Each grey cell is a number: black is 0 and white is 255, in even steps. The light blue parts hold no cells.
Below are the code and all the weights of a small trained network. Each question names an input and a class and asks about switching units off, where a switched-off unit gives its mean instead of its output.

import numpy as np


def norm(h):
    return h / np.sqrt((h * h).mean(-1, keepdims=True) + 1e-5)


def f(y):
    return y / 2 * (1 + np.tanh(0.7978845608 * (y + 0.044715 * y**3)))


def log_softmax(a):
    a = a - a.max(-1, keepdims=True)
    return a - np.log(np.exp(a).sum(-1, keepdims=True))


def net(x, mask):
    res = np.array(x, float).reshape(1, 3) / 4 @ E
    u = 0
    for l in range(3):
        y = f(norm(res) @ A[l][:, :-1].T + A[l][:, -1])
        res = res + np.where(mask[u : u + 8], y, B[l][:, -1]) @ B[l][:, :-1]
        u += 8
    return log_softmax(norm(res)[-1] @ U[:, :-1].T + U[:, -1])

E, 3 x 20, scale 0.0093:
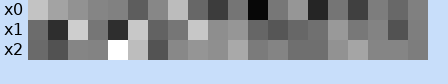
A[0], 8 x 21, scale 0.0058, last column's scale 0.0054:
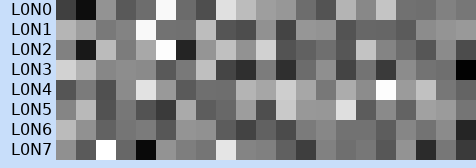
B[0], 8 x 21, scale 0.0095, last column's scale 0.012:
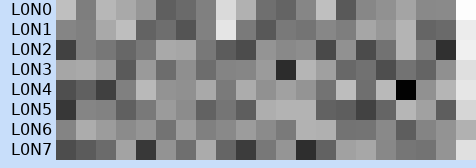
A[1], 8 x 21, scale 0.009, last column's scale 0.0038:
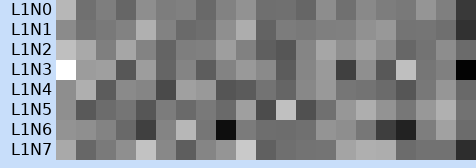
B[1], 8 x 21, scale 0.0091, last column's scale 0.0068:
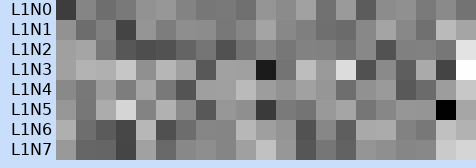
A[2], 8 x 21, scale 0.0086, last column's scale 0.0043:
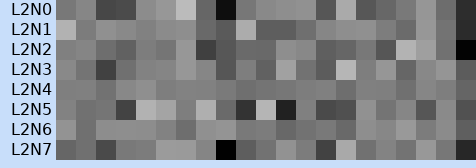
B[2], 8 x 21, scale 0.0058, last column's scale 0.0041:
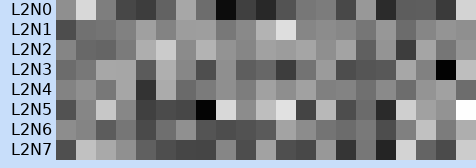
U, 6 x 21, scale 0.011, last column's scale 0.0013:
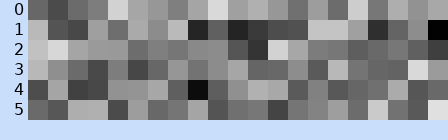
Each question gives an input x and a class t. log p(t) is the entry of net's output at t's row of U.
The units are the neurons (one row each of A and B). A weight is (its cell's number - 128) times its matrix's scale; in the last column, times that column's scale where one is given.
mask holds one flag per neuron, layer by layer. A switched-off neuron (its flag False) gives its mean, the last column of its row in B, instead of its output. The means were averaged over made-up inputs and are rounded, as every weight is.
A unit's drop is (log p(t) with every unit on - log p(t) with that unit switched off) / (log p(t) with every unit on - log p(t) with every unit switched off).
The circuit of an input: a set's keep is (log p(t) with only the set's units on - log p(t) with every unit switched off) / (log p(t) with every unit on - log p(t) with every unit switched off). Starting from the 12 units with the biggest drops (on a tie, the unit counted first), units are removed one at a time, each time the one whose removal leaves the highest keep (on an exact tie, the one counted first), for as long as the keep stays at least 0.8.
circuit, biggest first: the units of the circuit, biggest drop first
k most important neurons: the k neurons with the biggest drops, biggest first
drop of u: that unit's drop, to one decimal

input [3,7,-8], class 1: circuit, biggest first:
[L0N7, L0N5, L0N1]
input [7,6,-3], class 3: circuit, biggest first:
[L1N6, L0N1, L0N0]
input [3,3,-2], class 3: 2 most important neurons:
[L1N6, L0N3]
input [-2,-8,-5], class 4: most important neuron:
[L0N5]
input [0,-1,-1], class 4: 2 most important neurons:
[L0N5, L0N0]
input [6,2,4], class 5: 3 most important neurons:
[L0N2, L0N0, L2N5]
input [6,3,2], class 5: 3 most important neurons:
[L0N7, L0N0, L0N2]
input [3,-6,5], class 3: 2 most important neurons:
[L1N7, L0N0]
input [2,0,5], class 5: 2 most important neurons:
[L0N2, L0N1]
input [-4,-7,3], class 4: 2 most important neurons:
[L0N0, L0N5]
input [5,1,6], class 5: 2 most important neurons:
[L0N2, L0N0]
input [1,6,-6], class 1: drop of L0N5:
0.2
